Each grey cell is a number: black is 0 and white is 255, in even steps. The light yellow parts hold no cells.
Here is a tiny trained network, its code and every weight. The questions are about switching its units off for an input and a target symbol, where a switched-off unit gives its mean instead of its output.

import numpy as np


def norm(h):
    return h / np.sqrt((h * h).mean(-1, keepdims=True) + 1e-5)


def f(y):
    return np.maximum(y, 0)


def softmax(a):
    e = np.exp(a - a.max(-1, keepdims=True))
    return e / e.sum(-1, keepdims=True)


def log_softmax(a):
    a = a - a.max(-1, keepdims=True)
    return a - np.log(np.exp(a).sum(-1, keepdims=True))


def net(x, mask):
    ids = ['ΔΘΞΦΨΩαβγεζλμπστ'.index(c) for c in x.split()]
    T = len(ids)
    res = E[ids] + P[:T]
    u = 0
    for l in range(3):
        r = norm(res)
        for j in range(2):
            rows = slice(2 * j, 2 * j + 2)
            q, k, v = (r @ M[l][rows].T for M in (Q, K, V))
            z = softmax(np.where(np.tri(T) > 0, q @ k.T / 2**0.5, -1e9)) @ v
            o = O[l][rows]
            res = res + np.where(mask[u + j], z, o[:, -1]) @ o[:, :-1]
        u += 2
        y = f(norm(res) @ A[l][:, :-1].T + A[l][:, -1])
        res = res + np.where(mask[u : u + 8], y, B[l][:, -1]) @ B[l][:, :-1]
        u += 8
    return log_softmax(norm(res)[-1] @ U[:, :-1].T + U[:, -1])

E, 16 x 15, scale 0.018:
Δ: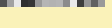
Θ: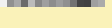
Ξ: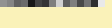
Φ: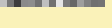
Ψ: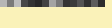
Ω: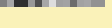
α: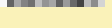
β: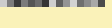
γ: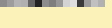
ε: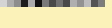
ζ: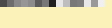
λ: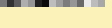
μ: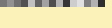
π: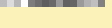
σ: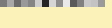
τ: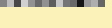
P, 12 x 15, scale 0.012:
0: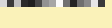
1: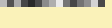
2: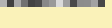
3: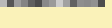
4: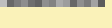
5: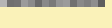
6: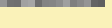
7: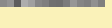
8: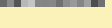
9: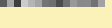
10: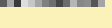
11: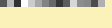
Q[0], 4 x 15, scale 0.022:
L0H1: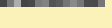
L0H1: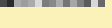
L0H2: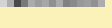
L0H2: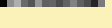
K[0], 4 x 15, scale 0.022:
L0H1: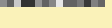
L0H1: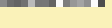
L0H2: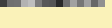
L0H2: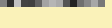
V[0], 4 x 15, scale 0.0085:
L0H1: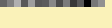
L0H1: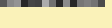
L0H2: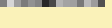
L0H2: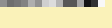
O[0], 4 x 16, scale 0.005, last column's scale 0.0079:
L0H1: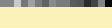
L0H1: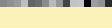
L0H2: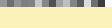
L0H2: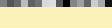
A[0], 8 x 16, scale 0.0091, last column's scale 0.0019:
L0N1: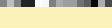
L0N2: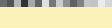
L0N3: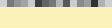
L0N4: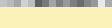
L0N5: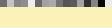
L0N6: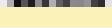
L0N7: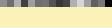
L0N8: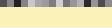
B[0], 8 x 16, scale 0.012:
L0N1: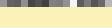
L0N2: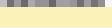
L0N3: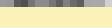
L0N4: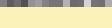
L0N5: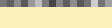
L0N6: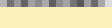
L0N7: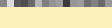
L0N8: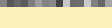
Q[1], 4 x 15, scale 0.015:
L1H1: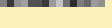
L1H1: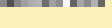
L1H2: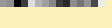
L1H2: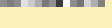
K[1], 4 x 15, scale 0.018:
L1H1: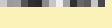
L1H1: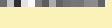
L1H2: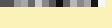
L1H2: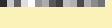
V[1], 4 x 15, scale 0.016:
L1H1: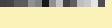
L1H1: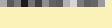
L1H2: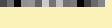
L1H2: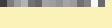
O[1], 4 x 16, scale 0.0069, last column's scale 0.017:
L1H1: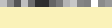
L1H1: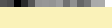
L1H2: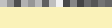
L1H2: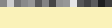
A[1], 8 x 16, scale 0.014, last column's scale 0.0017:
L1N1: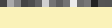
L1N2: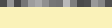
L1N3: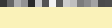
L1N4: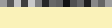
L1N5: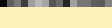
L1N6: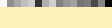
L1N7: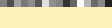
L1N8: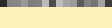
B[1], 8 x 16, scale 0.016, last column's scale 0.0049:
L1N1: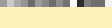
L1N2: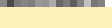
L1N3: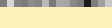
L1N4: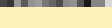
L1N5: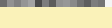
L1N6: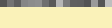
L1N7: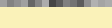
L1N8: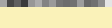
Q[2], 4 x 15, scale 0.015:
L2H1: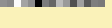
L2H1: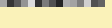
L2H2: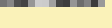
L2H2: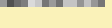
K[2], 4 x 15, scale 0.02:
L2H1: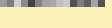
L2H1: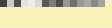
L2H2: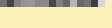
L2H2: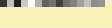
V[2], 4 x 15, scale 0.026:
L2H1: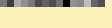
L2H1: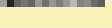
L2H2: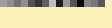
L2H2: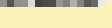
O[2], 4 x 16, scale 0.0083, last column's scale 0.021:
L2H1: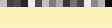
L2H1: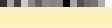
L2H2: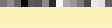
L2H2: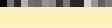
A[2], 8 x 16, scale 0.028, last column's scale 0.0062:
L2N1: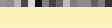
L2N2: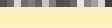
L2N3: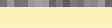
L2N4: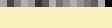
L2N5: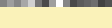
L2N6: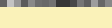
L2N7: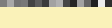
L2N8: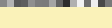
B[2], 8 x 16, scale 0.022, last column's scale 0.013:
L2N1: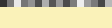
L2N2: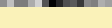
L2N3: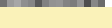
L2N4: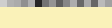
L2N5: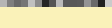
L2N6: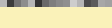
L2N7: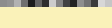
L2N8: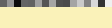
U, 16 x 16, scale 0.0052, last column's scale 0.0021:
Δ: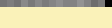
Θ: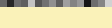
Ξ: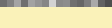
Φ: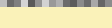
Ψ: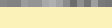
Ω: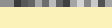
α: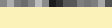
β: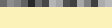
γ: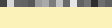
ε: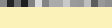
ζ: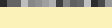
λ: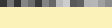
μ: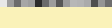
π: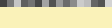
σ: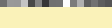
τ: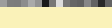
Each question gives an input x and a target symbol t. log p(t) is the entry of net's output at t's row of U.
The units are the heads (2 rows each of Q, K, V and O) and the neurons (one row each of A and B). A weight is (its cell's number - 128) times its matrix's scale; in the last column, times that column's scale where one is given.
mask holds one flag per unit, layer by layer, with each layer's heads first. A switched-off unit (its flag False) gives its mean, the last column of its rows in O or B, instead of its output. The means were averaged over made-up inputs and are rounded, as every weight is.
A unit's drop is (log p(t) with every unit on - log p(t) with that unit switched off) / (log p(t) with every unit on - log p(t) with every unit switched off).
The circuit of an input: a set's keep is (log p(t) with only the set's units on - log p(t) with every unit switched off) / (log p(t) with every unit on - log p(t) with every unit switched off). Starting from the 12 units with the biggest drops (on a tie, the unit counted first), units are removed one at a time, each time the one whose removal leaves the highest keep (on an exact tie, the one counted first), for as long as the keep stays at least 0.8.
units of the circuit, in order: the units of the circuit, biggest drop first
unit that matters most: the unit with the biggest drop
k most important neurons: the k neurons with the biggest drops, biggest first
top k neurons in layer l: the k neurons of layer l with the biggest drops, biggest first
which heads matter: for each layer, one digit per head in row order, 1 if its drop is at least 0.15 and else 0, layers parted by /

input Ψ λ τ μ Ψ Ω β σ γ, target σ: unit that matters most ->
L2H1
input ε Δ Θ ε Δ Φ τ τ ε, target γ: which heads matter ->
00 / 10 / 00
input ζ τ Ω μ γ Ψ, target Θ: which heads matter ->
00 / 00 / 00
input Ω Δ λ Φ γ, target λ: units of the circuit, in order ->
L2H2; L1H1
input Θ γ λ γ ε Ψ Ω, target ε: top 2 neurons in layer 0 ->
L0N3; L0N7
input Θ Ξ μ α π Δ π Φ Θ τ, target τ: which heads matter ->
00 / 11 / 00
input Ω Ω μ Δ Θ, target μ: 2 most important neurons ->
L0N8; L2N4
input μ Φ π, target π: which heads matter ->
00 / 01 / 00
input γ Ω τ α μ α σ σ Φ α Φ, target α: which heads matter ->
01 / 00 / 00
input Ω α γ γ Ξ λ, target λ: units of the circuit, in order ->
L2H2; L2N8
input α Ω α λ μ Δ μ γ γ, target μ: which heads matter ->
00 / 00 / 01
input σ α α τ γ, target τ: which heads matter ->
00 / 01 / 00
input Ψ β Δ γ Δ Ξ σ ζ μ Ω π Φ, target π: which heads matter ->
00 / 10 / 00
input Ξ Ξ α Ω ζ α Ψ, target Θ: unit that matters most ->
L1N4
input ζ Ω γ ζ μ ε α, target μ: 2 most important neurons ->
L0N8; L2N4
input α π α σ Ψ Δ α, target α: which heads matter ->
01 / 01 / 00
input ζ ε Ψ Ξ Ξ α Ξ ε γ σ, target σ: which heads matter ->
00 / 10 / 10
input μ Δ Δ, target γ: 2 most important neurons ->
L0N1; L1N1
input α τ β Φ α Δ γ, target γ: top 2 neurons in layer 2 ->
L2N8; L2N7
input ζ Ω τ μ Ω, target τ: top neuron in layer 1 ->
L1N6
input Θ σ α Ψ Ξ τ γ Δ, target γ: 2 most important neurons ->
L1N1; L0N1
